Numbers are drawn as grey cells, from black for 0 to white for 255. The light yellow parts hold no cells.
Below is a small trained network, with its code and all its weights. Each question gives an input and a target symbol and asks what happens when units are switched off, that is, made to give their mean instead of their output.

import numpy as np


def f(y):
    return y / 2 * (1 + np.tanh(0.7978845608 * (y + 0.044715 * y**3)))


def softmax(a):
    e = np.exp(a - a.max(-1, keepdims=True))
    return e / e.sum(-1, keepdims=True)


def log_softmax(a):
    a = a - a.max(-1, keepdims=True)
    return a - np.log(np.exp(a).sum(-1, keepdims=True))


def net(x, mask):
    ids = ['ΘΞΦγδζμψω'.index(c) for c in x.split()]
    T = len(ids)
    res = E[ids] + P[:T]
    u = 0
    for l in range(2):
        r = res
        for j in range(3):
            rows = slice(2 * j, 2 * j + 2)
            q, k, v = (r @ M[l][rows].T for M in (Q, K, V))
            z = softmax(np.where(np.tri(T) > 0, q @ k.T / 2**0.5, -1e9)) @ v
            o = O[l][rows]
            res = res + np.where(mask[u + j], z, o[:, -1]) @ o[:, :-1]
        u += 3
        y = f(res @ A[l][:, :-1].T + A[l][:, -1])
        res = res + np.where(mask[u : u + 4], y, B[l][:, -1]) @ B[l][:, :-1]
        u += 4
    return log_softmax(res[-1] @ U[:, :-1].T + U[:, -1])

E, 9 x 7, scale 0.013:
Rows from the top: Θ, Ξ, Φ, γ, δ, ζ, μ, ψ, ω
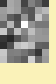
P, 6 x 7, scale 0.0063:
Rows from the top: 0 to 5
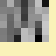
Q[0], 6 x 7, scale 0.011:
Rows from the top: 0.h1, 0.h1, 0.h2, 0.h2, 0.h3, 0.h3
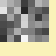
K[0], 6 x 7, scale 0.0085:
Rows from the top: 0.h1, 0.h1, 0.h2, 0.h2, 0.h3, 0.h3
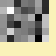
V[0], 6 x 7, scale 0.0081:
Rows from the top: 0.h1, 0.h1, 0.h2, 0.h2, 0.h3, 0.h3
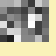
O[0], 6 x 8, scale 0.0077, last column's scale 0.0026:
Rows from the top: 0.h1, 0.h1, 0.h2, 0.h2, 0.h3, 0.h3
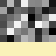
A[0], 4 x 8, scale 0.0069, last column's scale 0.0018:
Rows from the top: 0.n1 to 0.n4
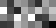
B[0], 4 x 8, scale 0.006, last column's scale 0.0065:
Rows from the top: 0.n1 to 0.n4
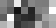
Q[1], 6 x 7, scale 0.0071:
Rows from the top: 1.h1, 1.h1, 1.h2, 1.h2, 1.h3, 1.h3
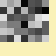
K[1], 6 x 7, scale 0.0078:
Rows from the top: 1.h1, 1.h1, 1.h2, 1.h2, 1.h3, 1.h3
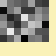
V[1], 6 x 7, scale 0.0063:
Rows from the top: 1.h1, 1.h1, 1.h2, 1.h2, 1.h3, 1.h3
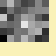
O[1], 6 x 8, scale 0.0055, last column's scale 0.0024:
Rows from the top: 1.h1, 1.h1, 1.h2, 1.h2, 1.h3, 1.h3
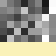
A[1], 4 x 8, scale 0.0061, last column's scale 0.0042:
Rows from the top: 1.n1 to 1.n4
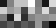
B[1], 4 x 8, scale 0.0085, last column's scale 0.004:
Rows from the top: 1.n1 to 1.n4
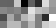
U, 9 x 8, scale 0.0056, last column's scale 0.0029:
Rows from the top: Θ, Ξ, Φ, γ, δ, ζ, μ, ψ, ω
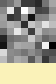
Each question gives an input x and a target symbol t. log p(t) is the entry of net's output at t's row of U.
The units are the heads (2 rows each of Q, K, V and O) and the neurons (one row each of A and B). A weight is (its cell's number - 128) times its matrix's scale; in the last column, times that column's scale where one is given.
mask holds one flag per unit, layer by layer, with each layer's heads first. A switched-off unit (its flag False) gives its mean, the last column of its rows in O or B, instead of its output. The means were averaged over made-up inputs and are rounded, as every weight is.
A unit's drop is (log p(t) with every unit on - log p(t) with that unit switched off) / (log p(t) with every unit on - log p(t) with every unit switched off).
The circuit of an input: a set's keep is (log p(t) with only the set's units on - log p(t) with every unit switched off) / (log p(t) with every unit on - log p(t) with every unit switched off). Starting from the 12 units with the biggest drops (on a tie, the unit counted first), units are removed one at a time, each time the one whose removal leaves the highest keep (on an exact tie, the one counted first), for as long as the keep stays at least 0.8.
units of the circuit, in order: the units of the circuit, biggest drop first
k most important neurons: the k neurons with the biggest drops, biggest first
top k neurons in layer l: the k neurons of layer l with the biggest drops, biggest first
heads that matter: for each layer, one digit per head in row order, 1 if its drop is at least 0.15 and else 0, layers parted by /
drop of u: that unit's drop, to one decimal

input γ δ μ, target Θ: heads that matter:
001 / 010
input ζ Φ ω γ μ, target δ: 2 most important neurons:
0.n4, 0.n3
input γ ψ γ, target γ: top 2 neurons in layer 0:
0.n2, 0.n3
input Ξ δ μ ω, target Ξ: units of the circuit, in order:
0.h1, 1.h3
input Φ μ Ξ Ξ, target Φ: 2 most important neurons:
1.n4, 1.n3
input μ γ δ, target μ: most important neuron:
0.n2
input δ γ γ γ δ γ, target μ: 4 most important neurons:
1.n1, 0.n2, 0.n3, 0.n4
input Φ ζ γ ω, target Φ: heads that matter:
111 / 000
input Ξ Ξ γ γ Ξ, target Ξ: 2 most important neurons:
0.n1, 1.n1
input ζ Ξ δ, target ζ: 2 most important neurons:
1.n3, 0.n1
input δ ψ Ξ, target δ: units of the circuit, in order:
0.h2, 1.h2
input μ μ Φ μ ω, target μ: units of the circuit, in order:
0.h3, 1.h3
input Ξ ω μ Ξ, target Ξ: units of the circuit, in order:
0.h1, 1.h3, 0.h3
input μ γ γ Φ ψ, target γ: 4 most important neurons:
1.n2, 0.n2, 0.n1, 1.n3
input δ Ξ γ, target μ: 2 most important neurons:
1.n1, 0.n2
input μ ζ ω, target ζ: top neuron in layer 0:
0.n1
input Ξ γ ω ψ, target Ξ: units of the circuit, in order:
0.h1, 1.h3
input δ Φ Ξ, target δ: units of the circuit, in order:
0.h2, 0.h1, 1.h2
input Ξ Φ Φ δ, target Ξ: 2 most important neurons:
1.n1, 0.n1
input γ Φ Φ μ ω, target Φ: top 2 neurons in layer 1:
1.n4, 1.n3
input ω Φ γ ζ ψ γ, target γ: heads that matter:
011 / 000
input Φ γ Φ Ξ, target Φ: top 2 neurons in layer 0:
0.n2, 0.n1
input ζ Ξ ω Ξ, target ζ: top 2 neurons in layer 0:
0.n3, 0.n1
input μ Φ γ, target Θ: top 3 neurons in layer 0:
0.n3, 0.n4, 0.n2
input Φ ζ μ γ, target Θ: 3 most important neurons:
1.n1, 0.n3, 0.n4
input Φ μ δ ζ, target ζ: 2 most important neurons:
1.n3, 0.n1
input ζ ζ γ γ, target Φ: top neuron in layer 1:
1.n3
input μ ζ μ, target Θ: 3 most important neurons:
0.n3, 0.n4, 0.n1
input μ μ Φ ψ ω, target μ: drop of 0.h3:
0.8
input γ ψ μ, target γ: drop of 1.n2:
0.2
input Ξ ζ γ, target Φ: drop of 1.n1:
0.0
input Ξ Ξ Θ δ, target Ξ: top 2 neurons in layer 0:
0.n3, 0.n1
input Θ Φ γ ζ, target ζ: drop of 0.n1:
0.1
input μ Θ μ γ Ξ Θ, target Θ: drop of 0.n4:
0.2
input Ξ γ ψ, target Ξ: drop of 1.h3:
0.2
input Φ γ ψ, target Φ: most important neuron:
0.n2
